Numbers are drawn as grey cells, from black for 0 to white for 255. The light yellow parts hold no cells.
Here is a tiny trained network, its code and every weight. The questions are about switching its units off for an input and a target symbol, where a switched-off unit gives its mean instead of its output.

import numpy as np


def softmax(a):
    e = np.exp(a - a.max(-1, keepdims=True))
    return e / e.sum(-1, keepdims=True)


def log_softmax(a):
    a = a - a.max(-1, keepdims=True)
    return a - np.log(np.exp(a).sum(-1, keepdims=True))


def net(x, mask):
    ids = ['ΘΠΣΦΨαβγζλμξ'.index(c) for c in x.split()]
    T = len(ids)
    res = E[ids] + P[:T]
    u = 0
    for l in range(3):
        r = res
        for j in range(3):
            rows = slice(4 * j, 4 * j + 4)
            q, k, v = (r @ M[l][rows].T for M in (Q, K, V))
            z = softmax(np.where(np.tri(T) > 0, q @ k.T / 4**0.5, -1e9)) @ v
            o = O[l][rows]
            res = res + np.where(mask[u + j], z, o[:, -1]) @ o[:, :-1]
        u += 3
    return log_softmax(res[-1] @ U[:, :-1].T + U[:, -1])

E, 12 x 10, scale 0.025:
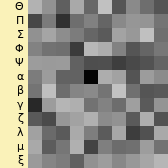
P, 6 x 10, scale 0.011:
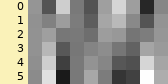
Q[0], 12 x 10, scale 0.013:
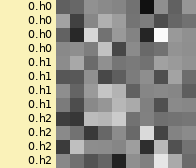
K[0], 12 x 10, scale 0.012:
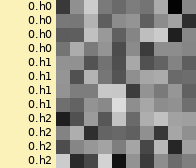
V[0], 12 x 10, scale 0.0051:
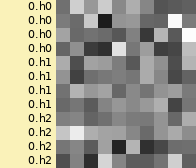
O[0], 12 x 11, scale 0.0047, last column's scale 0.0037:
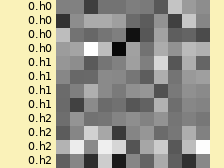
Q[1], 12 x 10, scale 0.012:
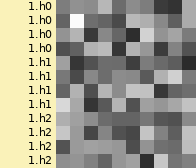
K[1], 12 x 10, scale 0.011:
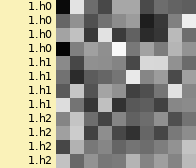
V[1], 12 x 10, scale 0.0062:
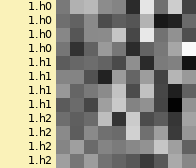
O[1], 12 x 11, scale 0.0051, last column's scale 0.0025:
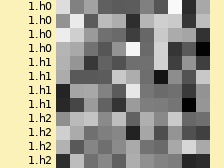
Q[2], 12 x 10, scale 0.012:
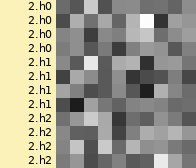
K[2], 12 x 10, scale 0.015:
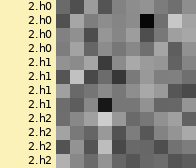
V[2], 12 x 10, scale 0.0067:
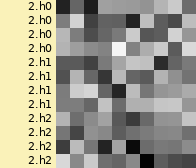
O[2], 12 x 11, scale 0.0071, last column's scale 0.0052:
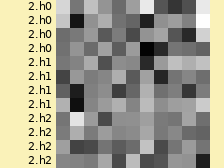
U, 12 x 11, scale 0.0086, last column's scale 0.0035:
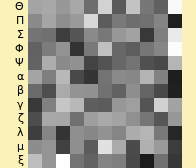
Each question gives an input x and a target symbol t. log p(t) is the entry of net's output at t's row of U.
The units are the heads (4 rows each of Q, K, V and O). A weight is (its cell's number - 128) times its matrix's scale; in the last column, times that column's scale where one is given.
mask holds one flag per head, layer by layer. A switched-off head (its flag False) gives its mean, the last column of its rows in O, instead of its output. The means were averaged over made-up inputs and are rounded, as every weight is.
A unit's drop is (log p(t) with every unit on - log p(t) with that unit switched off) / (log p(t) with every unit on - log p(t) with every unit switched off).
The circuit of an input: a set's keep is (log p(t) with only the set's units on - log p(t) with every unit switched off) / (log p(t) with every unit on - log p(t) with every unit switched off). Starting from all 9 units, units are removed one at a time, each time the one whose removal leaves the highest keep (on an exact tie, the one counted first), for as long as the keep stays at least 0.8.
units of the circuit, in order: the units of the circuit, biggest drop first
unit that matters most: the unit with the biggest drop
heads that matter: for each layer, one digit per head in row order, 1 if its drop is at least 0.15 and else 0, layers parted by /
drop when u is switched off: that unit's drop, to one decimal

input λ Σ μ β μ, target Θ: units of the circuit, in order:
(2.h2; 0.h2)
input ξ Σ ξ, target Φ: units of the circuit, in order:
(2.h0; 1.h0)
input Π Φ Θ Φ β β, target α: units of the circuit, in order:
(0.h0; 1.h0; 2.h0)
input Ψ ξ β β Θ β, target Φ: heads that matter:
000 / 110 / 010
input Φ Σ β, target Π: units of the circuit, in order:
(1.h0; 1.h1)
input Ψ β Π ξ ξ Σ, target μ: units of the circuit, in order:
(2.h2)
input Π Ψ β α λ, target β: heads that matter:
000 / 010 / 000
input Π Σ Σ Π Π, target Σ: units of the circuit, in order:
(2.h0; 2.h2)
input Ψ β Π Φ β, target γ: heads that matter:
100 / 000 / 000
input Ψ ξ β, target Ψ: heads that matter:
101 / 000 / 100
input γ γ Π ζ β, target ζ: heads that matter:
100 / 000 / 100
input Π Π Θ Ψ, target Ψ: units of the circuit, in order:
(1.h2; 2.h1)
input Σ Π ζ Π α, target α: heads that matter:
010 / 000 / 110
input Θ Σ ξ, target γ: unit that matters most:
1.h0
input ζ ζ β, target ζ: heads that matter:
100 / 010 / 100
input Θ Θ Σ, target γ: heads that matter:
000 / 100 / 000
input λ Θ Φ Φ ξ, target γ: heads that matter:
001 / 110 / 000
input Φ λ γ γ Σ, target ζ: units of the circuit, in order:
(1.h1; 2.h0)
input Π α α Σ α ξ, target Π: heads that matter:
000 / 010 / 000
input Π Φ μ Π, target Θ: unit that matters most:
0.h0
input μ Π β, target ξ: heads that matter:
000 / 000 / 100
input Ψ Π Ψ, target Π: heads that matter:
001 / 100 / 110
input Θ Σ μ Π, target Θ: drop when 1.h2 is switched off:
0.0
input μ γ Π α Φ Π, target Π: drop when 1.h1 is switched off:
0.3
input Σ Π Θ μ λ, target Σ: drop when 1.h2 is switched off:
-0.1
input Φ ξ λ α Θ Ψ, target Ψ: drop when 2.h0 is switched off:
-0.1
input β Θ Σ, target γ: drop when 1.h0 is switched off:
0.4
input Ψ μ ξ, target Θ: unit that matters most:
0.h2
